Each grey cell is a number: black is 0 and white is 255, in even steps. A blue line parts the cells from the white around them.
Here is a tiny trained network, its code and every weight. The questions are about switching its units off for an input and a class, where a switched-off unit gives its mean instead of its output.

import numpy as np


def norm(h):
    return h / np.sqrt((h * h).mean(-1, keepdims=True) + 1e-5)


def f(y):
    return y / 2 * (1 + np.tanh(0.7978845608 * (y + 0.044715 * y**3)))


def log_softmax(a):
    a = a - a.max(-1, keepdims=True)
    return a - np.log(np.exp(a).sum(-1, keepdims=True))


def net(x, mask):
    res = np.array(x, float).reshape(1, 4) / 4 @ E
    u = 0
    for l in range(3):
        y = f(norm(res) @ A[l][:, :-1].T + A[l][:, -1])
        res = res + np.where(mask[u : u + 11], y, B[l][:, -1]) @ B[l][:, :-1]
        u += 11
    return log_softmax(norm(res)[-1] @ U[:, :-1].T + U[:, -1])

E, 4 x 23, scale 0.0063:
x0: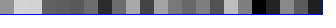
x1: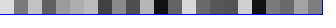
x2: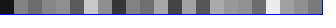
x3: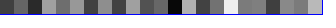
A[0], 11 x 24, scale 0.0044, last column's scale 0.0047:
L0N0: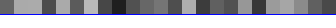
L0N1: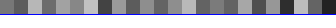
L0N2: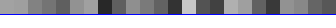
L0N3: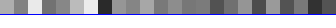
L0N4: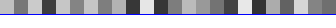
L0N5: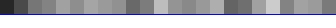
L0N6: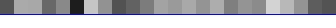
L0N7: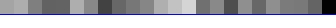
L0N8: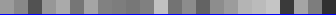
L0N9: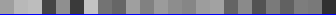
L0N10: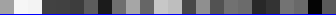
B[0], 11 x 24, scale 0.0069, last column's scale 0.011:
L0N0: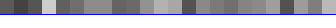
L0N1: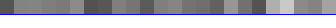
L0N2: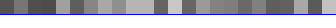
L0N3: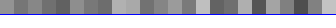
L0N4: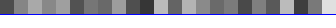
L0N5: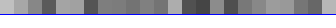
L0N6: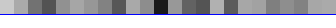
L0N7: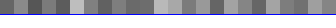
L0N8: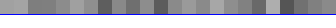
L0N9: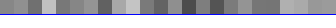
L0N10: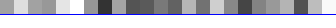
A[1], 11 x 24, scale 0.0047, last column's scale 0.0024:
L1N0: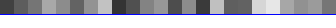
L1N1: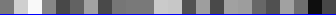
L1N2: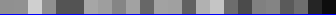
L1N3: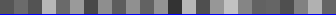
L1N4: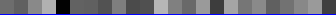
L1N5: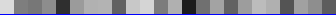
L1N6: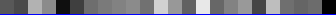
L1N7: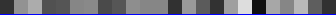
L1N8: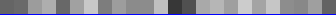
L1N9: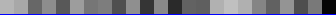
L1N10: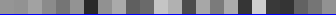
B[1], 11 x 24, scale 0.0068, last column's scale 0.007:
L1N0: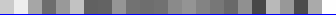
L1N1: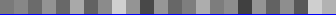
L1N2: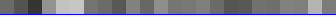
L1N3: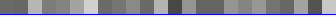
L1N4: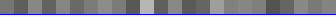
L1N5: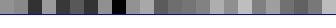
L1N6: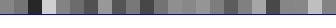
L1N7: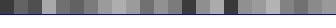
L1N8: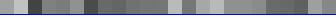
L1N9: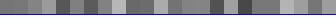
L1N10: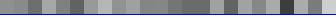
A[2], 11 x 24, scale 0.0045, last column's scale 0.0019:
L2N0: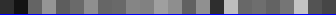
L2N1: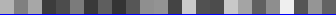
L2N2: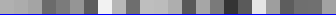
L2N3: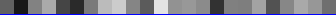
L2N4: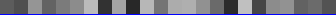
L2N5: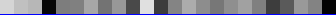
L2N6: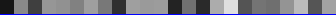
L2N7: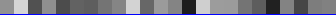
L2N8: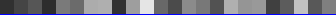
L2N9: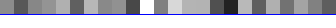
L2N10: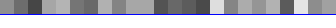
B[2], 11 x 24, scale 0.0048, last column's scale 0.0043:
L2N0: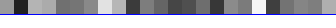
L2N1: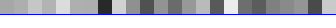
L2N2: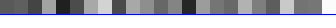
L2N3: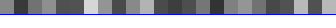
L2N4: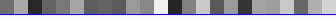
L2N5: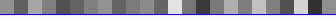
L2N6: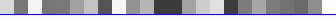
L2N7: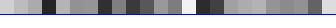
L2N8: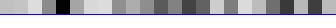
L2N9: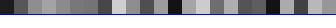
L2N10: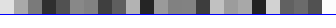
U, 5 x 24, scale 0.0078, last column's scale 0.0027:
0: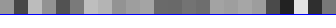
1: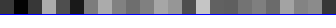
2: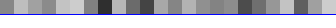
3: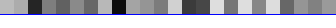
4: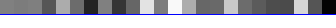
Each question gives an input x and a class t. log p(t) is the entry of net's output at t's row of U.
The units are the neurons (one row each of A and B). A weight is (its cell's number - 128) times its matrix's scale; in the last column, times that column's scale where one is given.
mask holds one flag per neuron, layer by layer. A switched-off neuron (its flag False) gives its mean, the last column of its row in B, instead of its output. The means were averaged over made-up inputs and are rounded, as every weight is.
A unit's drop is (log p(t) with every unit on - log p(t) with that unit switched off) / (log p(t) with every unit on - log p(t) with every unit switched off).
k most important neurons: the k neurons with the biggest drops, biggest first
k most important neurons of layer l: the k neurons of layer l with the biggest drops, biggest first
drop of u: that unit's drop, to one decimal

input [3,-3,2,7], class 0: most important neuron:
L0N10
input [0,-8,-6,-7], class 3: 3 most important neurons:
L0N4, L1N10, L2N2
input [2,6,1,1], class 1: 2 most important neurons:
L0N0, L1N0
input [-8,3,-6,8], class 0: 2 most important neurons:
L0N10, L1N3
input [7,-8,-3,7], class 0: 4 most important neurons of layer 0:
L0N5, L0N4, L0N6, L0N3
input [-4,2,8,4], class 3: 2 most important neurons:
L0N4, L0N10
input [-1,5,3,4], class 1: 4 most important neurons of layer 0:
L0N10, L0N4, L0N0, L0N1
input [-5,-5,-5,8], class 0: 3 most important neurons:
L0N10, L1N3, L0N6
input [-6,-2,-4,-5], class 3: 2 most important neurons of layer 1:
L1N5, L1N10
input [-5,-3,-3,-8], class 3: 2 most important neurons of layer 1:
L1N5, L1N10
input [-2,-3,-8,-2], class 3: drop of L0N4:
0.3
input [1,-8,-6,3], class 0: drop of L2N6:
0.0
